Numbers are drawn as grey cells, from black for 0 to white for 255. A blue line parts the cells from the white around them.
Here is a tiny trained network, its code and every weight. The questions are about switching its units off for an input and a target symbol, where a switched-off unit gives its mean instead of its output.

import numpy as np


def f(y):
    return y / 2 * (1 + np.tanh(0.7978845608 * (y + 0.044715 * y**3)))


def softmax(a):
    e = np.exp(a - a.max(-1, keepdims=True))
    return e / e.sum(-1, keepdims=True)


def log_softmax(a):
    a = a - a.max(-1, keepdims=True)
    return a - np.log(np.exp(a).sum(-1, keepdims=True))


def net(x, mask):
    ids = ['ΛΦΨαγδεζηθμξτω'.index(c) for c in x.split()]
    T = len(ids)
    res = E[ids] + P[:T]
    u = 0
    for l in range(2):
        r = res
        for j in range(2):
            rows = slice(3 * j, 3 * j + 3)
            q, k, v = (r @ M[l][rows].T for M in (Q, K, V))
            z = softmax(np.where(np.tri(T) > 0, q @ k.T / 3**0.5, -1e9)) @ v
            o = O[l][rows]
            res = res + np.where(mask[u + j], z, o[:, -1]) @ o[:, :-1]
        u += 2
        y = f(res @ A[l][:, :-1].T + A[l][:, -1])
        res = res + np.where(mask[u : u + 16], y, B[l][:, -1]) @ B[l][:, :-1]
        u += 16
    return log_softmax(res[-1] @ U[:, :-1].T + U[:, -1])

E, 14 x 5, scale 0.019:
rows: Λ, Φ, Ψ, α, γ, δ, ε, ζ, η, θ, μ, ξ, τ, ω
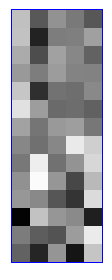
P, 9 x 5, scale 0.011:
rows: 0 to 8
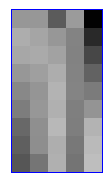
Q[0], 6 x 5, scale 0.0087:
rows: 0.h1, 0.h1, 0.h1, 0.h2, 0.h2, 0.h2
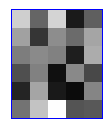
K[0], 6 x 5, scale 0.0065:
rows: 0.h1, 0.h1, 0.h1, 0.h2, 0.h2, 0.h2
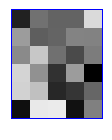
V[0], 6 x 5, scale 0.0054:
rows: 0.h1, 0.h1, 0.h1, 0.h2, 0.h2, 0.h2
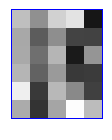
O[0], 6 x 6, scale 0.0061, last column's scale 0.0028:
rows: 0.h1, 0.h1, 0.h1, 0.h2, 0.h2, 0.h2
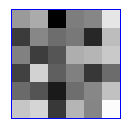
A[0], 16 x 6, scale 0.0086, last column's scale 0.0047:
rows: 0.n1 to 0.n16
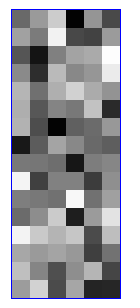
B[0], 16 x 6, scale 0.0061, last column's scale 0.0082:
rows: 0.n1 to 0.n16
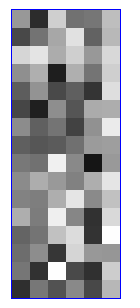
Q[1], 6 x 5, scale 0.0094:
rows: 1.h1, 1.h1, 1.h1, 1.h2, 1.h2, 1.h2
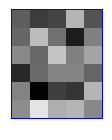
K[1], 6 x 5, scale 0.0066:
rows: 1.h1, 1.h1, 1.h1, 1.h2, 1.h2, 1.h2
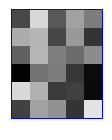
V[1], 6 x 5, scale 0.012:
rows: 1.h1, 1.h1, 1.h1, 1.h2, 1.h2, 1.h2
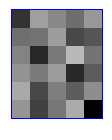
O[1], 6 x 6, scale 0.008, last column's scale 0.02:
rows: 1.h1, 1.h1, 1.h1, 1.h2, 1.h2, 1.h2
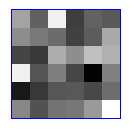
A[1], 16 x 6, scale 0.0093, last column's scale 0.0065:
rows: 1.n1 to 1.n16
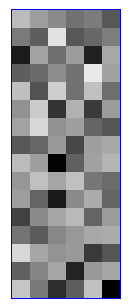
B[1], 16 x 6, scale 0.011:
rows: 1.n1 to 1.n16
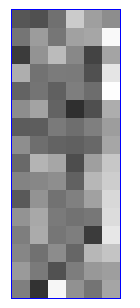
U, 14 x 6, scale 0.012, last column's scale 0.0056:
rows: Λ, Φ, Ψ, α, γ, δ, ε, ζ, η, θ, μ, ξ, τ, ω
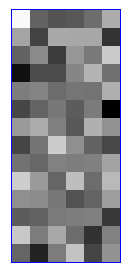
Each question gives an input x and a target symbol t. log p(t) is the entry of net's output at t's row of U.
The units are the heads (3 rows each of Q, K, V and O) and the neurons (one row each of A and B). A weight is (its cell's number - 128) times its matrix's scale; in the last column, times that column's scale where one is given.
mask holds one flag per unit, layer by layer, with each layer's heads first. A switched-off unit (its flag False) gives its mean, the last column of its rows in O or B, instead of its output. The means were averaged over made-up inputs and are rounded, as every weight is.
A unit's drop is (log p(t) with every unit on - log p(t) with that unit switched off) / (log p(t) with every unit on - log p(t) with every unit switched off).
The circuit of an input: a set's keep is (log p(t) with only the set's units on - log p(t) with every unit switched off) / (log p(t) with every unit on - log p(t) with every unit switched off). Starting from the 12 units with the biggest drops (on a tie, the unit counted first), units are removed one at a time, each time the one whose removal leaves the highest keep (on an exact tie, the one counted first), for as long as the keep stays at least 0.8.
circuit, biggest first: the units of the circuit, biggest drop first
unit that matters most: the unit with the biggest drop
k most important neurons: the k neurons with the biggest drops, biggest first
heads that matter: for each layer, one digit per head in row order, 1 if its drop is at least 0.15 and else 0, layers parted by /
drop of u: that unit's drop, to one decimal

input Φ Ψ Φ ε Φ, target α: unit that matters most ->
1.n11
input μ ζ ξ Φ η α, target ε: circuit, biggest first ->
[1.h2; 1.n10]
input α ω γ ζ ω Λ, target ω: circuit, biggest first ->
[1.h2; 0.h1; 1.n9]
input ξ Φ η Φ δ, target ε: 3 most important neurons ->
[1.n10; 1.n14; 1.n6]
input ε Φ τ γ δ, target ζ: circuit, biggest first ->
[1.h2; 0.n13]
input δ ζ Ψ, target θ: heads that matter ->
00 / 01
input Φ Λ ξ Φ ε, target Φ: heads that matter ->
01 / 11
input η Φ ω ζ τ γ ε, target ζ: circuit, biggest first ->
[1.h2; 1.n3; 0.n13]
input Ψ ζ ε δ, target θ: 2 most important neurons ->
[0.n13; 1.n4]
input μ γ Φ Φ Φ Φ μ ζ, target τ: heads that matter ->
01 / 01
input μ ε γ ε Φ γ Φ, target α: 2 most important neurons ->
[1.n11; 1.n12]
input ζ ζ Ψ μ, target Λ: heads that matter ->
00 / 00
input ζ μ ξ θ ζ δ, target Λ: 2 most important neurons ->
[0.n5; 0.n1]
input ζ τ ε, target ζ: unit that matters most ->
1.n3
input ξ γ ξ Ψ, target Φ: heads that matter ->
01 / 01
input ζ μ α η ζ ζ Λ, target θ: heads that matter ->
00 / 01
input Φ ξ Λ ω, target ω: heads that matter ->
10 / 00
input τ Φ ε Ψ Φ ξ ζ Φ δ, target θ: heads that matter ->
00 / 11
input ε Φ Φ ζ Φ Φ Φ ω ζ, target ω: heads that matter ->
11 / 11
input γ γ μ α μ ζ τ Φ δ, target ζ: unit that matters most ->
1.h2
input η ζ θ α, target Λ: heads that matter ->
11 / 11
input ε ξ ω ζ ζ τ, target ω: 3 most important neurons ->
[1.n4; 0.n15; 1.n16]
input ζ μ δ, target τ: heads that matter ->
10 / 01
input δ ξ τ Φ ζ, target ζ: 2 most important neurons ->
[0.n5; 0.n13]
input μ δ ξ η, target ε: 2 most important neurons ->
[1.n10; 0.n15]
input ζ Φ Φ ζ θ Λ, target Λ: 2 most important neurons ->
[0.n5; 0.n13]
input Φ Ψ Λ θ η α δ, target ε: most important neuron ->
[1.n14]
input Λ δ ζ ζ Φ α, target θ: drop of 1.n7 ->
0.1
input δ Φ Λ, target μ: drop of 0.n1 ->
0.2
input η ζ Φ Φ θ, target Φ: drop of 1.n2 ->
0.1
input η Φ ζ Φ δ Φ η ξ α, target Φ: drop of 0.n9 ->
0.0
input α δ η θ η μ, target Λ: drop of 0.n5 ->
-0.1
